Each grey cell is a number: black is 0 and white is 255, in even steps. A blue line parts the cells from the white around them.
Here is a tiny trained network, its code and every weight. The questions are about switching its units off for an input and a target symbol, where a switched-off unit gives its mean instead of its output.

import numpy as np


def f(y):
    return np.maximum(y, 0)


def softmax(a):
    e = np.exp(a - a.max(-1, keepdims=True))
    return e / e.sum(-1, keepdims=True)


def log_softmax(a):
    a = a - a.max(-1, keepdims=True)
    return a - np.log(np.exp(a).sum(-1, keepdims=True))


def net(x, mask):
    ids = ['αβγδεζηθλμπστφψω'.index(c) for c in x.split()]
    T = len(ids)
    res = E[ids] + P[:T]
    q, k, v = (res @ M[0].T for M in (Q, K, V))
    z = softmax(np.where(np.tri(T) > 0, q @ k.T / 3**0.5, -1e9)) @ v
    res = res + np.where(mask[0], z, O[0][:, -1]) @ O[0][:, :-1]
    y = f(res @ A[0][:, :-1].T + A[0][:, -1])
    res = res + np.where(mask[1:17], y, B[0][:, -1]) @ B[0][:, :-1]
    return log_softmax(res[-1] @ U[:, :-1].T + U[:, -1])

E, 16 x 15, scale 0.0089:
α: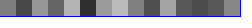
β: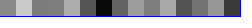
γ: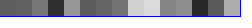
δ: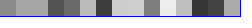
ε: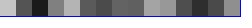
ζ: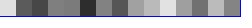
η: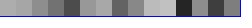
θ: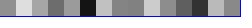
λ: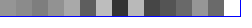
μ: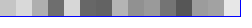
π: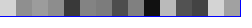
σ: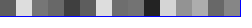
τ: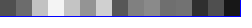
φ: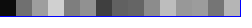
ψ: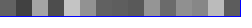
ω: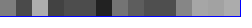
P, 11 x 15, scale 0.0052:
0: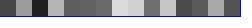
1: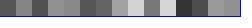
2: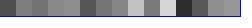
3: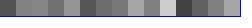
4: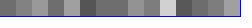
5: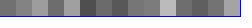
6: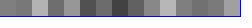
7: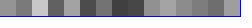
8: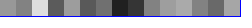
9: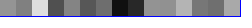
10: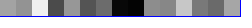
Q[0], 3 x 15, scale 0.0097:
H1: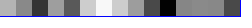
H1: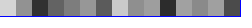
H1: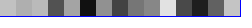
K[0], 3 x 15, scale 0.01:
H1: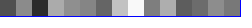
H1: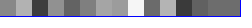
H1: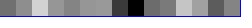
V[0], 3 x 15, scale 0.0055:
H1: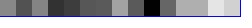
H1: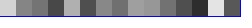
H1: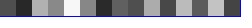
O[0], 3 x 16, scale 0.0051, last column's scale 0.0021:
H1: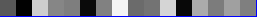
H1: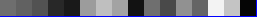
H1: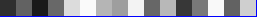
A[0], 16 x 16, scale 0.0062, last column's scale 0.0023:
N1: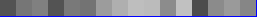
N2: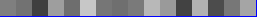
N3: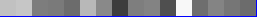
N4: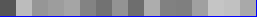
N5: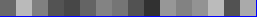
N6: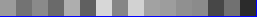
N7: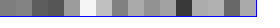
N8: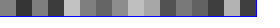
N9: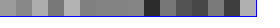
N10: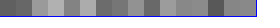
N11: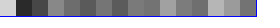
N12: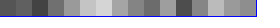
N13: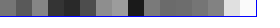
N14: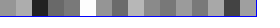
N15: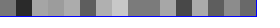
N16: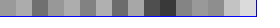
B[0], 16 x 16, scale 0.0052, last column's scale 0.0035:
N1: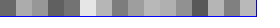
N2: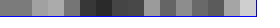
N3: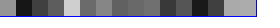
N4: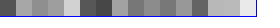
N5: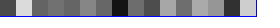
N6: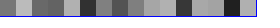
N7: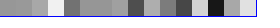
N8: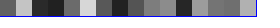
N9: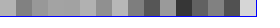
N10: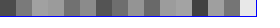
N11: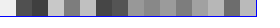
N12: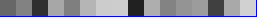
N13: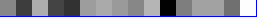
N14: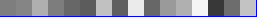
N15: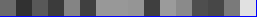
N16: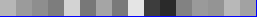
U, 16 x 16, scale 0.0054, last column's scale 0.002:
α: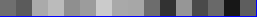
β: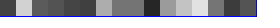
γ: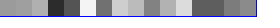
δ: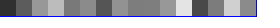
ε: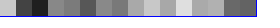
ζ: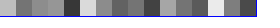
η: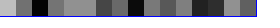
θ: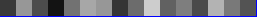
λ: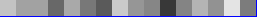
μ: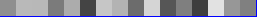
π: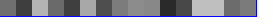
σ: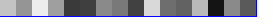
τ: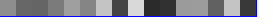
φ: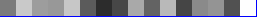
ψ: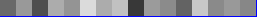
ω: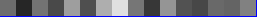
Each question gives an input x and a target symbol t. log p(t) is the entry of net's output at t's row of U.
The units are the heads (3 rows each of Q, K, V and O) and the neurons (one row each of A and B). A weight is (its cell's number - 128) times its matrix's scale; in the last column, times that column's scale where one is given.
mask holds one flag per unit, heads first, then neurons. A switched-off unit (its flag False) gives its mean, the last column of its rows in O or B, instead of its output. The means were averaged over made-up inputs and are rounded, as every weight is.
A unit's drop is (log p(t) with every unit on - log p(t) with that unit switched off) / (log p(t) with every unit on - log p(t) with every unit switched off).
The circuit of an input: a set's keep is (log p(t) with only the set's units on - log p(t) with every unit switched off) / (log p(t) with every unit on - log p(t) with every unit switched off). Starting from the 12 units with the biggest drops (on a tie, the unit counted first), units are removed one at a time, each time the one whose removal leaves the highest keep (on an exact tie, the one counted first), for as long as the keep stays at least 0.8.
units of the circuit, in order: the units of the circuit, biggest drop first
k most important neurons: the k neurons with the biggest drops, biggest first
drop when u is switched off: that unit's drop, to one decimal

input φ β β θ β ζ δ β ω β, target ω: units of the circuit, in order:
H1, N15
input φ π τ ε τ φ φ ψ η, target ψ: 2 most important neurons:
N12, N7
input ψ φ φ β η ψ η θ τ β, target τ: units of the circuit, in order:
H1, N14, N3
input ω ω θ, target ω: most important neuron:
N15
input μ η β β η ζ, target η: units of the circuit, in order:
H1, N3
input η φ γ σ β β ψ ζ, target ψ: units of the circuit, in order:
H1, N12, N7
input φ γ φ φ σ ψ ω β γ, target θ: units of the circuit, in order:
N8, N1
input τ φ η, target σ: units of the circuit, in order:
N7, N2
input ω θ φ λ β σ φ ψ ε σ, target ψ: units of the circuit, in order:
H1, N12
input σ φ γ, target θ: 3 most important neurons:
N8, N1, N7
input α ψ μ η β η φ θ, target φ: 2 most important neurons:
N6, N13
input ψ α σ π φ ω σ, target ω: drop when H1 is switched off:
1.4
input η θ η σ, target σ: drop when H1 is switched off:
1.2
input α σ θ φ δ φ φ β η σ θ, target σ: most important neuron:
N13
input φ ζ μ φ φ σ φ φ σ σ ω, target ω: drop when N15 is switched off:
0.6
